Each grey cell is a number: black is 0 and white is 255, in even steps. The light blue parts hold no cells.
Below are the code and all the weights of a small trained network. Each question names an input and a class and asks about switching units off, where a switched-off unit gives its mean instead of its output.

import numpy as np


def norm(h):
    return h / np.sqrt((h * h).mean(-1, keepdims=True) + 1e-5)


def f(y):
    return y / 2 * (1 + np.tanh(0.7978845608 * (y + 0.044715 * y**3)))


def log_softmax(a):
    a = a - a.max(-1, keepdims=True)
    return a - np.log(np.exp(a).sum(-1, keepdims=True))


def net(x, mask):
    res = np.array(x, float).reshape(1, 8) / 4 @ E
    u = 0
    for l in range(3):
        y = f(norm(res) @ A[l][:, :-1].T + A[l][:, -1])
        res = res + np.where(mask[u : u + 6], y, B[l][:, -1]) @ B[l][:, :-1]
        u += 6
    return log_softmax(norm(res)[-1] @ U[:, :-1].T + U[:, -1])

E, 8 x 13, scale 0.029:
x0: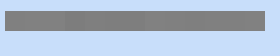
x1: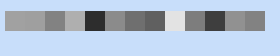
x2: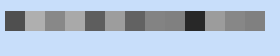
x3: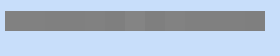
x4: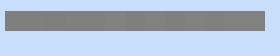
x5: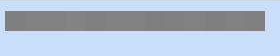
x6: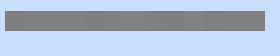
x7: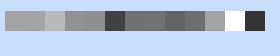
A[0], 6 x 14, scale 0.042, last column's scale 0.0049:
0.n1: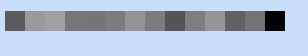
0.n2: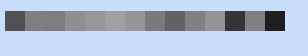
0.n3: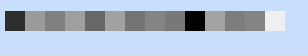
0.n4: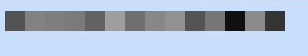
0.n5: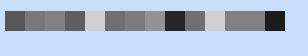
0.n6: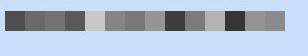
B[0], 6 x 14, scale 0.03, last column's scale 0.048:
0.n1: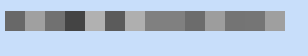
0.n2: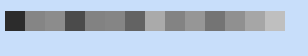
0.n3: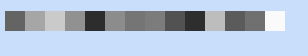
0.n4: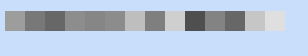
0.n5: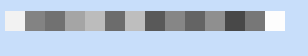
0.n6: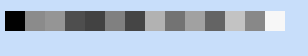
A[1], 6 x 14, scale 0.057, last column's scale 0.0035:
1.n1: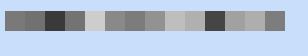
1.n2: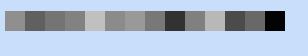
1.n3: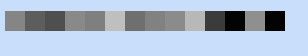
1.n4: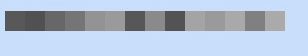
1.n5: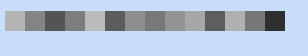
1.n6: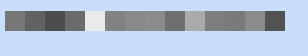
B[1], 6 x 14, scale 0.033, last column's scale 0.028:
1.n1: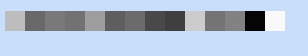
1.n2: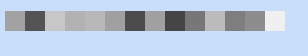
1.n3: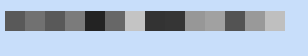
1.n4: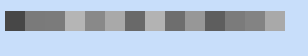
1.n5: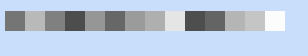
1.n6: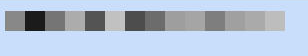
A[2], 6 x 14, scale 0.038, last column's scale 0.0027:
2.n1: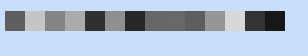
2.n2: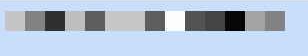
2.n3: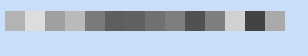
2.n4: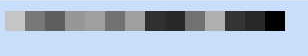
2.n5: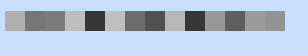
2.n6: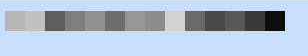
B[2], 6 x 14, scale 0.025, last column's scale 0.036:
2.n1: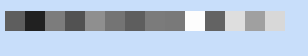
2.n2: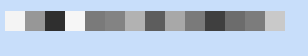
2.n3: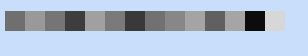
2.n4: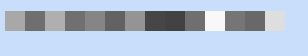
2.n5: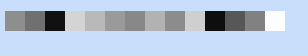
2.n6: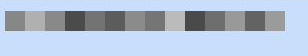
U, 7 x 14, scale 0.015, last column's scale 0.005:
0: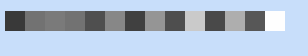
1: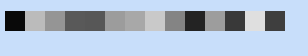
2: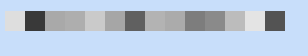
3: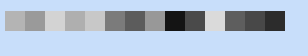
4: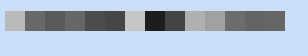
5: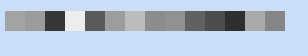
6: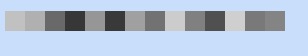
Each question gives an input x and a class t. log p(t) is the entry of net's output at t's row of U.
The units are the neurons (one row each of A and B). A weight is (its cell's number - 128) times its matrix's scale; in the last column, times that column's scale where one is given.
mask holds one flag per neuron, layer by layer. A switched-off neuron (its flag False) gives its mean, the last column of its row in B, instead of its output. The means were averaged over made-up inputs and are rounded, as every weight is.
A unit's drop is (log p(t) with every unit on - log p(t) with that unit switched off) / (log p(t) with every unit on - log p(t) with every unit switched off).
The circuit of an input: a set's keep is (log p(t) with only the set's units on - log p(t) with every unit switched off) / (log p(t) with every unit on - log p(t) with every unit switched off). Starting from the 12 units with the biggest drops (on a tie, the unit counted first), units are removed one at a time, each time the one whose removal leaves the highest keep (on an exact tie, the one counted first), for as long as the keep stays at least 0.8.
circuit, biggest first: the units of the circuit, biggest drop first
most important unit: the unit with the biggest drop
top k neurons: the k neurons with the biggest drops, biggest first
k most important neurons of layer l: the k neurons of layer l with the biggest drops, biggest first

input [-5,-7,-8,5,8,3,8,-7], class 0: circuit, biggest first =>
[0.n6]
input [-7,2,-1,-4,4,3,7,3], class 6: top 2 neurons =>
[0.n6, 0.n2]
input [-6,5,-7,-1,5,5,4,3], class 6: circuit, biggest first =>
[0.n3, 1.n5]
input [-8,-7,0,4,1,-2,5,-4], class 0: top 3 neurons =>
[0.n6, 0.n3, 1.n1]
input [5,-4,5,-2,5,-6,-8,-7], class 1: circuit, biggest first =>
[0.n6, 0.n4]
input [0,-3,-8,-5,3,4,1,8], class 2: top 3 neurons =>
[0.n3, 1.n2, 1.n5]
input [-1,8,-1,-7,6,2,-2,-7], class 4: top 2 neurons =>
[0.n3, 1.n1]
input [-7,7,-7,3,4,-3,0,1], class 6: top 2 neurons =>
[0.n6, 1.n5]
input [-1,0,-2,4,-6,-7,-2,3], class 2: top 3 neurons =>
[0.n3, 0.n6, 0.n4]
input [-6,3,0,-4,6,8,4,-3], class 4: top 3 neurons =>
[0.n3, 1.n1, 0.n5]
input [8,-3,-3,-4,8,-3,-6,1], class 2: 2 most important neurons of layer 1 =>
[1.n6, 1.n2]
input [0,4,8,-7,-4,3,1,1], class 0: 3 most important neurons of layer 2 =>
[2.n1, 2.n3, 2.n5]
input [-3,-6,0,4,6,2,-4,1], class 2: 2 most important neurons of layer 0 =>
[0.n3, 0.n5]
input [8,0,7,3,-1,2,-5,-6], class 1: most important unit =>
0.n5
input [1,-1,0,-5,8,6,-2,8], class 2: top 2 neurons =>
[0.n6, 0.n3]
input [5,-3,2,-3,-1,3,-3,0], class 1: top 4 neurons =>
[0.n6, 0.n2, 1.n1, 0.n5]
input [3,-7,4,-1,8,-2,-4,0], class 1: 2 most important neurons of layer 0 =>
[0.n6, 0.n2]
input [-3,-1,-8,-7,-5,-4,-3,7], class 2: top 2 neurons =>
[0.n3, 0.n6]
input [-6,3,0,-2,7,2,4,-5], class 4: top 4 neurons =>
[0.n3, 1.n1, 0.n5, 2.n4]
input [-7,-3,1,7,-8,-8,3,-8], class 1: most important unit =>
0.n4
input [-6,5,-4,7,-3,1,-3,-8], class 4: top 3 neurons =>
[0.n3, 1.n1, 0.n5]
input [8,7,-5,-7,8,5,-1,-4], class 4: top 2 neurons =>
[0.n3, 0.n5]
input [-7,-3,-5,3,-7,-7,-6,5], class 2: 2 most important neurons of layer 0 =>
[0.n3, 0.n4]
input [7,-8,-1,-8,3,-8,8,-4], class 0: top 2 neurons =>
[0.n6, 0.n3]
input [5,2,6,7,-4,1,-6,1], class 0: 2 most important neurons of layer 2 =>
[2.n1, 2.n5]
